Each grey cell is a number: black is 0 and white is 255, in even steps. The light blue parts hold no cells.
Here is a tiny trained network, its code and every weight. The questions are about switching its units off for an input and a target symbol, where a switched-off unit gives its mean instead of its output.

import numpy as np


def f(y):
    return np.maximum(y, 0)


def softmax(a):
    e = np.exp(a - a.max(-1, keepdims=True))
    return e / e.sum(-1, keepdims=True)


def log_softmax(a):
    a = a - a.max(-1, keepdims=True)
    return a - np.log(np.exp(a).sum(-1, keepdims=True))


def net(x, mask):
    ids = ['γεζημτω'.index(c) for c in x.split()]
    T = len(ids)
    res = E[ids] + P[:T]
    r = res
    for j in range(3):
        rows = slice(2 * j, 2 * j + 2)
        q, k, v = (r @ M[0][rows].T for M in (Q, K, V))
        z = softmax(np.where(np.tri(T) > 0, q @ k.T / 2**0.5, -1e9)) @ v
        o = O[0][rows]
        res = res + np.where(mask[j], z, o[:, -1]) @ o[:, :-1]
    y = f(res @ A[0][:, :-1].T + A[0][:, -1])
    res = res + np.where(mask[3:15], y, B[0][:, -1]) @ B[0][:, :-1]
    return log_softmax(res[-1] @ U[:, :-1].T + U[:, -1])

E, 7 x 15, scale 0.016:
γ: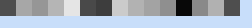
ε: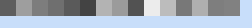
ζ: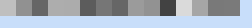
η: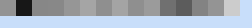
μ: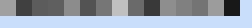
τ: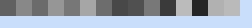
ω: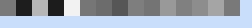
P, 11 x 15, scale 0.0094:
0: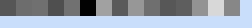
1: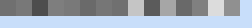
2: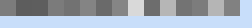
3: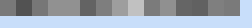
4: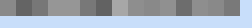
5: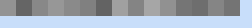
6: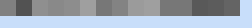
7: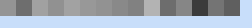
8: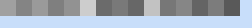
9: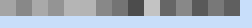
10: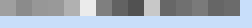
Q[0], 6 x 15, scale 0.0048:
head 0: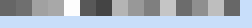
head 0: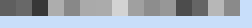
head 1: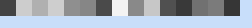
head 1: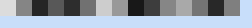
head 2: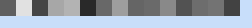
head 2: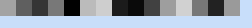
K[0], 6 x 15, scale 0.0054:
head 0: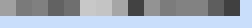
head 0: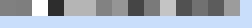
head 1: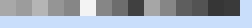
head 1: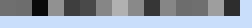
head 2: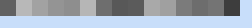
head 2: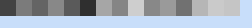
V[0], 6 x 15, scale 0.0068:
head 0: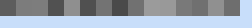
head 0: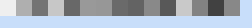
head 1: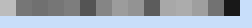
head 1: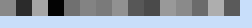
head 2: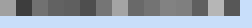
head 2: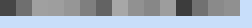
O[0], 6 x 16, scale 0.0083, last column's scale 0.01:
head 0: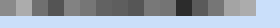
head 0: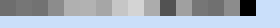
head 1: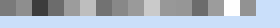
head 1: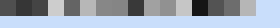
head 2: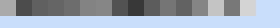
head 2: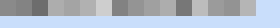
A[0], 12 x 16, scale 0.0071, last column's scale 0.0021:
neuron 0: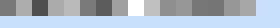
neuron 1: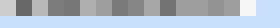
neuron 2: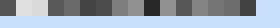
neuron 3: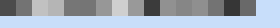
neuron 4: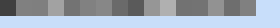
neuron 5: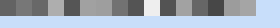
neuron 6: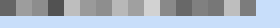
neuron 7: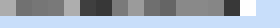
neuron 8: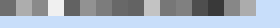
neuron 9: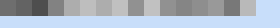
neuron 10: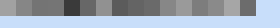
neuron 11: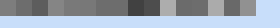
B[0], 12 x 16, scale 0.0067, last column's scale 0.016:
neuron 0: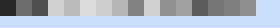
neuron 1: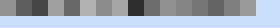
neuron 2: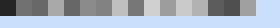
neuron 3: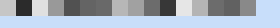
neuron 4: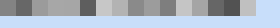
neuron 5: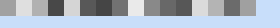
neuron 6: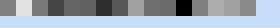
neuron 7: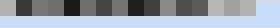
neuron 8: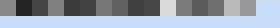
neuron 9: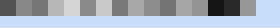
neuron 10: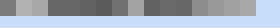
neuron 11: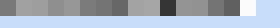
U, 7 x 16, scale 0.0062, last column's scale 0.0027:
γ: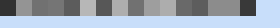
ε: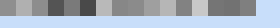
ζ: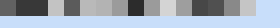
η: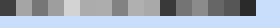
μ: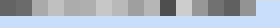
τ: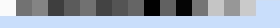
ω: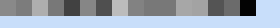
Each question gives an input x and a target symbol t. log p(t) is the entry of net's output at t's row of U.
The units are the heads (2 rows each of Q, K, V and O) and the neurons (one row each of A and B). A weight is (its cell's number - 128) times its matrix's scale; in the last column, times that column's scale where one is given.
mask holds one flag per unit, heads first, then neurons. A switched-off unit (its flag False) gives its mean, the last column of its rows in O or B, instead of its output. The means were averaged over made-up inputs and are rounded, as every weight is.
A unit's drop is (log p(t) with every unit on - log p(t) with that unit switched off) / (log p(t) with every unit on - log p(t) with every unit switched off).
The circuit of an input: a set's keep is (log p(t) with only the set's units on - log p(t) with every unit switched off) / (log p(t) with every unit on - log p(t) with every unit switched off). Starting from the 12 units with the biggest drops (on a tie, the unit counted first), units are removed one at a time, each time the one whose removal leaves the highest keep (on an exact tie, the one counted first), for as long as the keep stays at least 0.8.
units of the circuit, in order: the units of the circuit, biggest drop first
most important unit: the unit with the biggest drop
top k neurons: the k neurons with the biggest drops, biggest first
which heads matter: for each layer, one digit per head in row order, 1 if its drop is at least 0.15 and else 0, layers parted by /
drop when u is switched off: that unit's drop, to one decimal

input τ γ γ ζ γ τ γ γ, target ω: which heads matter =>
010
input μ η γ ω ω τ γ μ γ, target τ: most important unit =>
neuron 7
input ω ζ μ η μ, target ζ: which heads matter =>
011
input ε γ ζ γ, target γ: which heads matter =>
011
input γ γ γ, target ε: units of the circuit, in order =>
[head 0; neuron 2; head 1]
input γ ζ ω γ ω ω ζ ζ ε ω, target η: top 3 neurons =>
[neuron 9; neuron 6; neuron 5]
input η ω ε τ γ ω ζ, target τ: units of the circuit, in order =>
[neuron 4; neuron 2]
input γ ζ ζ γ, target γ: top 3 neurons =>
[neuron 2; neuron 0; neuron 7]
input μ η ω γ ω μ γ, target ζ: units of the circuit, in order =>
[head 1; neuron 8]
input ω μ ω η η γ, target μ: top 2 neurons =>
[neuron 3; neuron 4]
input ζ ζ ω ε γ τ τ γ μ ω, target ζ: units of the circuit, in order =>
[neuron 5; neuron 1]
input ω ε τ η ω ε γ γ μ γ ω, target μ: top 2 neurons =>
[neuron 7; neuron 8]
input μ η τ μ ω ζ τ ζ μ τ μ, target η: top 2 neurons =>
[neuron 5; neuron 9]
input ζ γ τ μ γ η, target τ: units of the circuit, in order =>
[head 1]
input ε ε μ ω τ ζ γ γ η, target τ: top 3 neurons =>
[neuron 2; neuron 4; neuron 0]
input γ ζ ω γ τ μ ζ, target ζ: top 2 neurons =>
[neuron 11; neuron 0]
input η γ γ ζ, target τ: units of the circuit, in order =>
[head 1; neuron 7]
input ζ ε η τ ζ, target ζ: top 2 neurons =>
[neuron 0; neuron 11]
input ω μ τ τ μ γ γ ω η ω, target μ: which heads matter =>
110
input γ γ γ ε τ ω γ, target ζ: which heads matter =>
010
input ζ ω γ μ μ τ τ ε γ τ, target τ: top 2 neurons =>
[neuron 5; neuron 8]
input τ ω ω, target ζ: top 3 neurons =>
[neuron 5; neuron 4; neuron 6]
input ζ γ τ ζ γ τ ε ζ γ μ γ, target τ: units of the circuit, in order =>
[head 1]
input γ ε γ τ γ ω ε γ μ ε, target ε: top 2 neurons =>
[neuron 5; neuron 7]
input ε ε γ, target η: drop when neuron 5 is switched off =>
-0.1
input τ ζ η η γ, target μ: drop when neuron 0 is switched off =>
0.1
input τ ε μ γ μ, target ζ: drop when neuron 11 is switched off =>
-0.2
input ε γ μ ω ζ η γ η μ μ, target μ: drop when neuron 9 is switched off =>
0.2
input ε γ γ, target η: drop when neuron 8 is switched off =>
0.2
